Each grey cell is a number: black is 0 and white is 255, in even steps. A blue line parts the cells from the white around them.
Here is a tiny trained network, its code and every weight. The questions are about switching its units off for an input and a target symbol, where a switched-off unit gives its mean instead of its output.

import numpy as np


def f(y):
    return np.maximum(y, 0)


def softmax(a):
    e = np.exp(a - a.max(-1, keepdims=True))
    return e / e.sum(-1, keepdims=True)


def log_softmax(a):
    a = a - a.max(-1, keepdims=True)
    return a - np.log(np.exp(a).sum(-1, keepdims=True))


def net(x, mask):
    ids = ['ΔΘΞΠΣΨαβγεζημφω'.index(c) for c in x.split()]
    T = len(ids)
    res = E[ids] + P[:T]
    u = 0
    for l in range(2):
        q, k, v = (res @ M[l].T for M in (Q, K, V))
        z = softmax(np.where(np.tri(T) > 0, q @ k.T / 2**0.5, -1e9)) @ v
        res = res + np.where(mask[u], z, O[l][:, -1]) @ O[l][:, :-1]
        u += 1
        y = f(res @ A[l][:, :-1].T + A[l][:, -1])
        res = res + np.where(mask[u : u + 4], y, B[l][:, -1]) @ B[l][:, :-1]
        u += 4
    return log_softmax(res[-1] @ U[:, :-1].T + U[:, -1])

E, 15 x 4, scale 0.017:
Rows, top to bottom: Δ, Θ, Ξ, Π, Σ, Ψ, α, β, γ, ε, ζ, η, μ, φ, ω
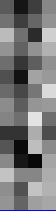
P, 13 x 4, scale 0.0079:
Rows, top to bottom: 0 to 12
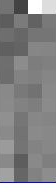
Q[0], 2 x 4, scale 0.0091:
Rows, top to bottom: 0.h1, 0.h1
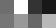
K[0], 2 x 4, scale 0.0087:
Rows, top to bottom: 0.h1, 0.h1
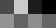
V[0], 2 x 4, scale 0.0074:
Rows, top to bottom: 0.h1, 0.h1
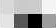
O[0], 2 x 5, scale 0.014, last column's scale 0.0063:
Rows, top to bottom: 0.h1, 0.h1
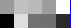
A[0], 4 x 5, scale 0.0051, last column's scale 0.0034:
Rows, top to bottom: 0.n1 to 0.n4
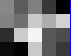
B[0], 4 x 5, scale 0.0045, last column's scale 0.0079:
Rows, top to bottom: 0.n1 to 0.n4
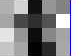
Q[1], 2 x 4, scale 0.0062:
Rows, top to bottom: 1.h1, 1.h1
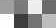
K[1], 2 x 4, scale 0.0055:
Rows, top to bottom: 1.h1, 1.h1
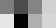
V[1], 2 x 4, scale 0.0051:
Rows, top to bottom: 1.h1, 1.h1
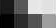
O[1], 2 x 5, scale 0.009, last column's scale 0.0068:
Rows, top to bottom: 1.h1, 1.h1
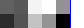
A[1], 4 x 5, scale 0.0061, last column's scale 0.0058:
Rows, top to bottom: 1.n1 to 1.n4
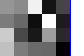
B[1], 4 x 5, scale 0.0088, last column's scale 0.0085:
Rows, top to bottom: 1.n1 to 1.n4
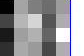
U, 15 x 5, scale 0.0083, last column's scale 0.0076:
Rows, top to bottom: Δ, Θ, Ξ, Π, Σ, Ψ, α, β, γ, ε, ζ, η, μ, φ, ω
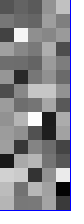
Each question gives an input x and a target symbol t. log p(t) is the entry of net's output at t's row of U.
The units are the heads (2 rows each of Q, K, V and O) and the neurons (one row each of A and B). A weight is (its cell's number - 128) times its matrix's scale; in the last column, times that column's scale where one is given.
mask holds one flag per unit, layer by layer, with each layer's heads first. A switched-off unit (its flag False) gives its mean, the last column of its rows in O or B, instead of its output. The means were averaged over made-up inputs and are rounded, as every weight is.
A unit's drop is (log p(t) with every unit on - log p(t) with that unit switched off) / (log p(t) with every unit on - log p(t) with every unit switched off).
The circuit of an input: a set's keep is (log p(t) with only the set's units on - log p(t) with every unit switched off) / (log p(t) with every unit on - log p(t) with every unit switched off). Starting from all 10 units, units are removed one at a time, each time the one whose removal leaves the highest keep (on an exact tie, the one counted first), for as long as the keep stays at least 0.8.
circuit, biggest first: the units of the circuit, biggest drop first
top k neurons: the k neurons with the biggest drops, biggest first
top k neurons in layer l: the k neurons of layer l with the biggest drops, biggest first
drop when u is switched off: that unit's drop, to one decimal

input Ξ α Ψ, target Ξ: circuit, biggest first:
(0.h1)
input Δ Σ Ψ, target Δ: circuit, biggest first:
(0.h1; 0.n4; 1.h1)
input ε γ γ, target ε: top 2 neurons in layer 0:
(0.n4; 0.n1)
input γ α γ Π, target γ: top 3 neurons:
(1.n3; 1.n4; 0.n2)
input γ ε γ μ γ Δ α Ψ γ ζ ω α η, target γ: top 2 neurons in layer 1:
(1.n2; 1.n3)
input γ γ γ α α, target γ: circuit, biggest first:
(0.h1; 1.n3; 1.n2; 1.h1)
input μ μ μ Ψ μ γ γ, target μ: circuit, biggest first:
(0.n3; 0.h1; 1.n3; 1.h1)
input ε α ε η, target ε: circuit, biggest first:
(0.h1; 0.n4; 1.h1)
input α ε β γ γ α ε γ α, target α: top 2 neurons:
(0.n4; 1.n2)
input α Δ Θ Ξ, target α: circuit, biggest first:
(1.h1; 1.n2)
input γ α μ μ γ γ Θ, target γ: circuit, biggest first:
(0.h1; 1.n3; 1.h1; 1.n2)
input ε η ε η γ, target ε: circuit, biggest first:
(0.h1; 0.n4; 1.h1)
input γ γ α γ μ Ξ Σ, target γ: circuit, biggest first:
(0.h1; 1.n3; 1.h1; 1.n2)
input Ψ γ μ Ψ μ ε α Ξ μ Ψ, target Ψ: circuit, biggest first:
(0.h1)
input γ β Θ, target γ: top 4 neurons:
(1.n3; 1.n4; 1.n2; 0.n2)
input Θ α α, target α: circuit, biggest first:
(1.h1; 0.n3)
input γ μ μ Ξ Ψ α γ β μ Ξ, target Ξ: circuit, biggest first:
(1.n3; 1.n2)
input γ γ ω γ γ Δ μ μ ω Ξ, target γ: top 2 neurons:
(1.n2; 1.n3)
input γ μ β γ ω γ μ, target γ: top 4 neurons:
(1.n3; 1.n4; 1.n2; 0.n2)
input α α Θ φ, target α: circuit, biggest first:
(1.h1)
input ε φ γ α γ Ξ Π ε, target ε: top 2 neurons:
(0.n4; 1.n3)
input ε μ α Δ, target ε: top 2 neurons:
(0.n4; 0.n1)
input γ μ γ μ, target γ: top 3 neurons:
(1.n3; 1.n4; 0.n2)
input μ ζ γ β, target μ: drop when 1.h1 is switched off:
0.2
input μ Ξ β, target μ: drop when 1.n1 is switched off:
0.0
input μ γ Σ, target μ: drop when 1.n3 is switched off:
0.3
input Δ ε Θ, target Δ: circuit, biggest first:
(0.h1)
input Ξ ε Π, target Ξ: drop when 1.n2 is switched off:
-0.1
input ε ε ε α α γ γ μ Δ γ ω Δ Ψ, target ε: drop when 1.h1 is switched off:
0.6
